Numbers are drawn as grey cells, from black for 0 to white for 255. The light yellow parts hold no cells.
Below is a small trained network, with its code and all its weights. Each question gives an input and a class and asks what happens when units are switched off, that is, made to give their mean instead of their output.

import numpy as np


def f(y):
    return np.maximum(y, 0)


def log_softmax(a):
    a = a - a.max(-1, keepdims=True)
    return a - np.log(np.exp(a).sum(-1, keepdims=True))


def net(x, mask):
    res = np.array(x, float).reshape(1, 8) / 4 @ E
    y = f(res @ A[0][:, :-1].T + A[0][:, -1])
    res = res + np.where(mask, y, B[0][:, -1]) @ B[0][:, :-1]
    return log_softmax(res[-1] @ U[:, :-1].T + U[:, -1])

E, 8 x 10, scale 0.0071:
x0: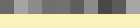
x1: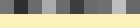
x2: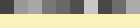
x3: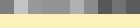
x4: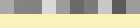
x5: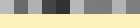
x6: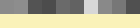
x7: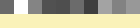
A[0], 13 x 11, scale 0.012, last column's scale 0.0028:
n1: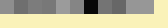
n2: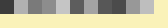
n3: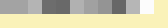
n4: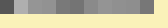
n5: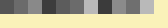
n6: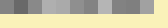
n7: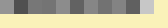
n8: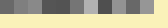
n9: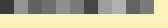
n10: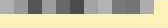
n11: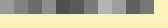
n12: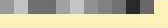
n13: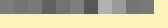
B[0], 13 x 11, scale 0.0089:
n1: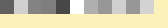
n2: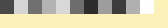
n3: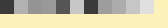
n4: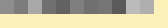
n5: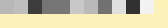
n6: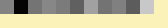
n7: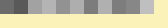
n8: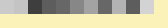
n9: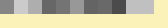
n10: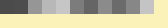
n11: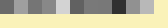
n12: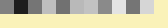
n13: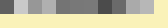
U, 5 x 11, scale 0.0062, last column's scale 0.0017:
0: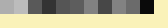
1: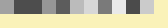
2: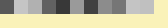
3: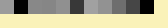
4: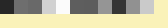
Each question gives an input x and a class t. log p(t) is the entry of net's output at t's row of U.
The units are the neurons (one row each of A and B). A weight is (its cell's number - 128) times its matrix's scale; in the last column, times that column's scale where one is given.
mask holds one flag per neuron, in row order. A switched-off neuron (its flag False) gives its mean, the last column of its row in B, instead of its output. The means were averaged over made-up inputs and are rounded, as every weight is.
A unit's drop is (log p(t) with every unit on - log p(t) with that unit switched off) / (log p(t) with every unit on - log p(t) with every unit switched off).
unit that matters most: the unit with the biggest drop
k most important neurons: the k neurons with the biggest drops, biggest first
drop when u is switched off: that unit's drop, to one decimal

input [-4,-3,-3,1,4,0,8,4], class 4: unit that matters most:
n10
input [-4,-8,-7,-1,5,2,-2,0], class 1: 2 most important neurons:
[n12; n2]
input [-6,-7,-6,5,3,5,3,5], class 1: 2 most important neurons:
[n12; n2]
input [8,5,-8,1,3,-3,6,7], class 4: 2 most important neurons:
[n10; n11]
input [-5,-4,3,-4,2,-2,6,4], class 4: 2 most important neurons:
[n10; n1]
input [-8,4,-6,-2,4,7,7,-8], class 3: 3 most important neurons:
[n2; n6; n3]
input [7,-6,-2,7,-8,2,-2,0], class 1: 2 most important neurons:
[n12; n5]
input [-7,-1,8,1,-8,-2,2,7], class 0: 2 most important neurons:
[n5; n8]
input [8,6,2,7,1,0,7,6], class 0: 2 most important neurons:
[n8; n5]
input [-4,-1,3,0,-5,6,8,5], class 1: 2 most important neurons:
[n5; n12]
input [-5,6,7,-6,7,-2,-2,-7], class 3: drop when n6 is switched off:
0.6
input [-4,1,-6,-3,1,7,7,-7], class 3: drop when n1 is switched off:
0.2
